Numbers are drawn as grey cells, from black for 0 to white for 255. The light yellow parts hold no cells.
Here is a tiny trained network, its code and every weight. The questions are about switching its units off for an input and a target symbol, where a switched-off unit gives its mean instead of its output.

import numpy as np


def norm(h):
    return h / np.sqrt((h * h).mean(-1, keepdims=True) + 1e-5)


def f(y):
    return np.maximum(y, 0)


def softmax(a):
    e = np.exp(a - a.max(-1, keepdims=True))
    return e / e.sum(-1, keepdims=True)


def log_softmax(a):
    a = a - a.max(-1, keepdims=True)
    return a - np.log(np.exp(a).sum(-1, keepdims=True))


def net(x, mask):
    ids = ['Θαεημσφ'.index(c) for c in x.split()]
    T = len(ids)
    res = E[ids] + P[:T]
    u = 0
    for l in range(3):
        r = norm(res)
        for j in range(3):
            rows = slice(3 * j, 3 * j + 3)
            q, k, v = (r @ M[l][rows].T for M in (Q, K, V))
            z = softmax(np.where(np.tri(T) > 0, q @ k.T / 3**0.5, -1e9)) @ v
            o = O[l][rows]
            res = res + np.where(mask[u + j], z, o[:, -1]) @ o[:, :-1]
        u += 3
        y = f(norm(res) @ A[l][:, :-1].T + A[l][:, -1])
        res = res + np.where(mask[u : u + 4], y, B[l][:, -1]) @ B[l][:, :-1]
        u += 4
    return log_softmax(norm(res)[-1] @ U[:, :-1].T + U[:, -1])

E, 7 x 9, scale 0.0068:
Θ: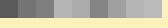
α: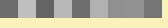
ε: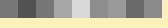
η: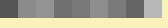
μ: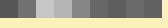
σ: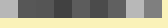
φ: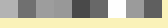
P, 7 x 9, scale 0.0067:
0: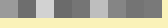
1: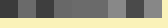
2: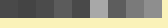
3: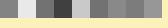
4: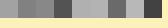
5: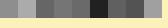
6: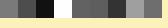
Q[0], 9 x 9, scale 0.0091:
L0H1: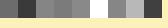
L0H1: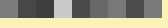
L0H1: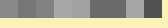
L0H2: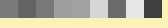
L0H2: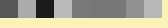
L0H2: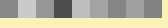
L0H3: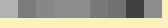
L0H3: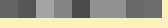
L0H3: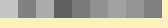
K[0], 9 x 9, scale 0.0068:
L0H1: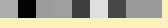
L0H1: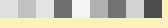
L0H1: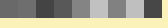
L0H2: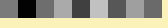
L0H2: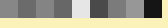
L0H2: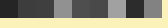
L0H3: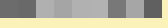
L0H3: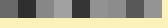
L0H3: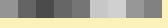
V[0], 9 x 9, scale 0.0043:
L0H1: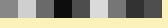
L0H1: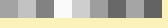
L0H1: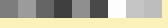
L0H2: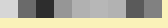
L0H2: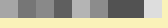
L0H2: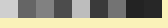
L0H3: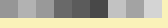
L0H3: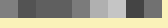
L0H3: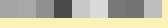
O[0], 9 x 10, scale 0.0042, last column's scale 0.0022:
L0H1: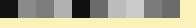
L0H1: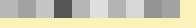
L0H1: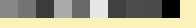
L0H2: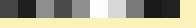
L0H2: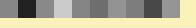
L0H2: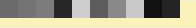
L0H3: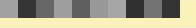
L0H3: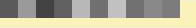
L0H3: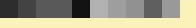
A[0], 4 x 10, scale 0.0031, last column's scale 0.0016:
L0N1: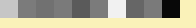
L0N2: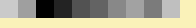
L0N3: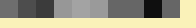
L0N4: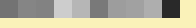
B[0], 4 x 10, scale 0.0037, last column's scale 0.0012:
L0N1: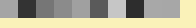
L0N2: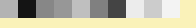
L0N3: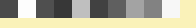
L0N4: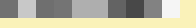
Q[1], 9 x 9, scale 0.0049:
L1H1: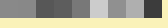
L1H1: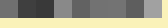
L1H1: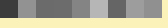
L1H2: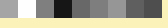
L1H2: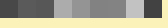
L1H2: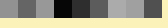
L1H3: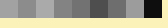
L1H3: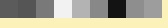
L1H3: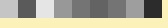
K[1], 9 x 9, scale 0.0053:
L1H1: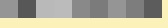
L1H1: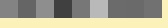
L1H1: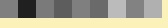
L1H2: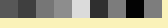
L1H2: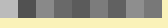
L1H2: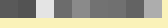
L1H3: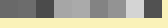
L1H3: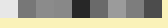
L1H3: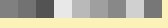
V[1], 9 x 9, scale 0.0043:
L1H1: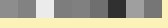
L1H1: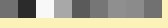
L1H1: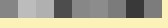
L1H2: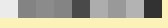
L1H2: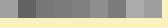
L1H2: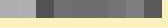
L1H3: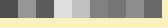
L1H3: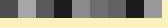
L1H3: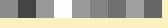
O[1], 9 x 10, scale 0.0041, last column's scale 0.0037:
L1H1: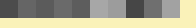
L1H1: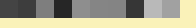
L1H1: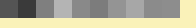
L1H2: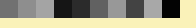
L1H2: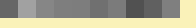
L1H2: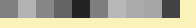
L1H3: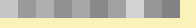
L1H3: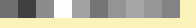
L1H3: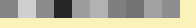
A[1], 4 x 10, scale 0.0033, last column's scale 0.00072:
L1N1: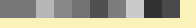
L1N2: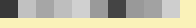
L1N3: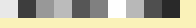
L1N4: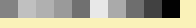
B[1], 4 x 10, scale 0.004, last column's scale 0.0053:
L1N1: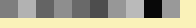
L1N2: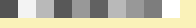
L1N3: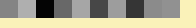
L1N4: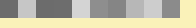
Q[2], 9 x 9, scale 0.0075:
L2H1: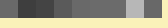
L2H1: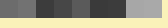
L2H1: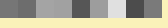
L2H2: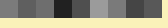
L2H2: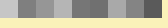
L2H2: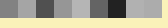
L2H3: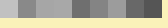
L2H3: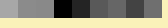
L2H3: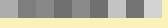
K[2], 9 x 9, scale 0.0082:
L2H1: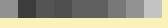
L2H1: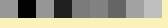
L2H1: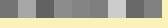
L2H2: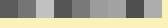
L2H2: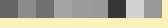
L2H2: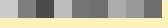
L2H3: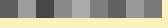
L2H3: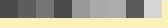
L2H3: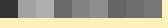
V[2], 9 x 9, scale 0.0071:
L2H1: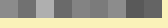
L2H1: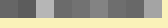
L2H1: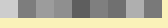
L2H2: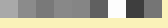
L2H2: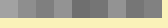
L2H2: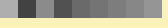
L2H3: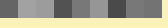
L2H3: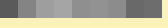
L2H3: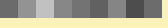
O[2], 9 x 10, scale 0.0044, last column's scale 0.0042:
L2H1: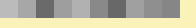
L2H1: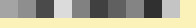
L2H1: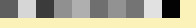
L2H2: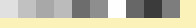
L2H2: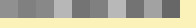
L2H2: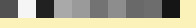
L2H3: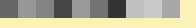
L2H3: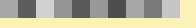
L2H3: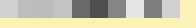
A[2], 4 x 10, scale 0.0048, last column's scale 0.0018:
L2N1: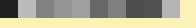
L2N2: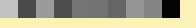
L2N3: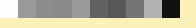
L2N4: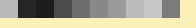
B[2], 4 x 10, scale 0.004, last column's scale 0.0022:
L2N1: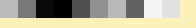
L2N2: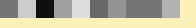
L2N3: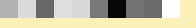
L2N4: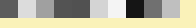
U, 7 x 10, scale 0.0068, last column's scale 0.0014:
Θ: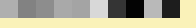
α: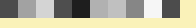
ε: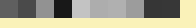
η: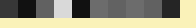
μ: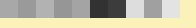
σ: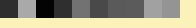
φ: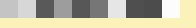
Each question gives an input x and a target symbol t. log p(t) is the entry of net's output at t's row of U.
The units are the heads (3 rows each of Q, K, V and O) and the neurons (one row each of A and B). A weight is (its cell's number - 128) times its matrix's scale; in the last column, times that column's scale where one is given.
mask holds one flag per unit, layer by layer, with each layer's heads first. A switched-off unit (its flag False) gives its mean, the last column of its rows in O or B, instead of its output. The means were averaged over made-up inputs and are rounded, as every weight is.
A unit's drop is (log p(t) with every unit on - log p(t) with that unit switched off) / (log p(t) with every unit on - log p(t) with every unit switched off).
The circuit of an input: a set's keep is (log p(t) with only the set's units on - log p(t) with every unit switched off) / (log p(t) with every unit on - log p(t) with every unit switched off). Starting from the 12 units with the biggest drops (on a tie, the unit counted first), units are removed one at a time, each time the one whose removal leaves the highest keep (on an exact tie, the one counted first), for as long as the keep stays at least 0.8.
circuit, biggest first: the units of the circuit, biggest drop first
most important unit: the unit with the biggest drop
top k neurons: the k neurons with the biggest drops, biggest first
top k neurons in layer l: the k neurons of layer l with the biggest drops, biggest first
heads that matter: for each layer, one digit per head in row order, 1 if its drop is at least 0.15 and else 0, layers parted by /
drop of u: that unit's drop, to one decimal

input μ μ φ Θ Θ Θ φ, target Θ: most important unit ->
L0H1
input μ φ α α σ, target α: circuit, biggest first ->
(L2H1 L0H2)
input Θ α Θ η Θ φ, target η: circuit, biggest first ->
(L0H1 L2H2)
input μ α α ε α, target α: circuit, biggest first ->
(L0H2 L2H1)
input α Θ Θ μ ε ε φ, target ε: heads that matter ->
010 / 000 / 000
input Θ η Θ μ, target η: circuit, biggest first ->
(L0H1 L0H3)
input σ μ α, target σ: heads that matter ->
000 / 000 / 000
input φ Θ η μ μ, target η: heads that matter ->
110 / 000 / 000
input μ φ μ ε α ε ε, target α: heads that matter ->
100 / 000 / 100
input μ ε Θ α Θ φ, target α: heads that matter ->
110 / 000 / 110
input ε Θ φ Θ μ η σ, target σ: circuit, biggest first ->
(L2H1 L2N4)
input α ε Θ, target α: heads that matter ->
100 / 000 / 000
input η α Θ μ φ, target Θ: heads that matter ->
110 / 000 / 000
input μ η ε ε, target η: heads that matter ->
100 / 000 / 000
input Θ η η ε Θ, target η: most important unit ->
L0H1
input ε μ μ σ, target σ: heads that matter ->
001 / 000 / 110
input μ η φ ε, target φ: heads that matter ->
000 / 000 / 010
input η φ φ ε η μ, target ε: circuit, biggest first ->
(L0H2 L0H1)
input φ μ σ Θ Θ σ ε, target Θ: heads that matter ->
111 / 000 / 000
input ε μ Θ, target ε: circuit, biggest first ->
(L0H2)
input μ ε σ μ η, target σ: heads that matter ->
100 / 000 / 000
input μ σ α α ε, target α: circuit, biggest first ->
(L0H2 L2H1 L0H1)
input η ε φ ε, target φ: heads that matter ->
101 / 100 / 011
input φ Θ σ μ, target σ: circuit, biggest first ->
(L2H2 L2H3 L2N1)
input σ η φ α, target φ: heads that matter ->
101 / 100 / 010
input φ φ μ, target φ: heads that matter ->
000 / 000 / 010
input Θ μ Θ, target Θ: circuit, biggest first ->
(L0H1)
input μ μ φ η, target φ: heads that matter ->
001 / 000 / 010
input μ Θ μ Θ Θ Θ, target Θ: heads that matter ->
100 / 000 / 000
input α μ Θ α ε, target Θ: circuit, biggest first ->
(L0H2 L0H1)
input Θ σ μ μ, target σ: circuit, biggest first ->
(L0H1 L2N1)
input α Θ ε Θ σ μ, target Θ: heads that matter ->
111 / 000 / 000
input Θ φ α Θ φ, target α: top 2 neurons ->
(L2N4 L0N2)
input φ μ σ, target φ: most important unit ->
L2H2
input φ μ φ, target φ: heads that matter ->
000 / 000 / 000
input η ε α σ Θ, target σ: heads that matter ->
000 / 100 / 011
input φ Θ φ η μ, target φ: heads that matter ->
101 / 000 / 010
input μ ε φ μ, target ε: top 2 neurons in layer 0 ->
(L0N2 L0N4)
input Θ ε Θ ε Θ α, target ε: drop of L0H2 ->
0.7
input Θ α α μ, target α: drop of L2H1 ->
0.2
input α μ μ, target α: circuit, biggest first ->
(L0H1)
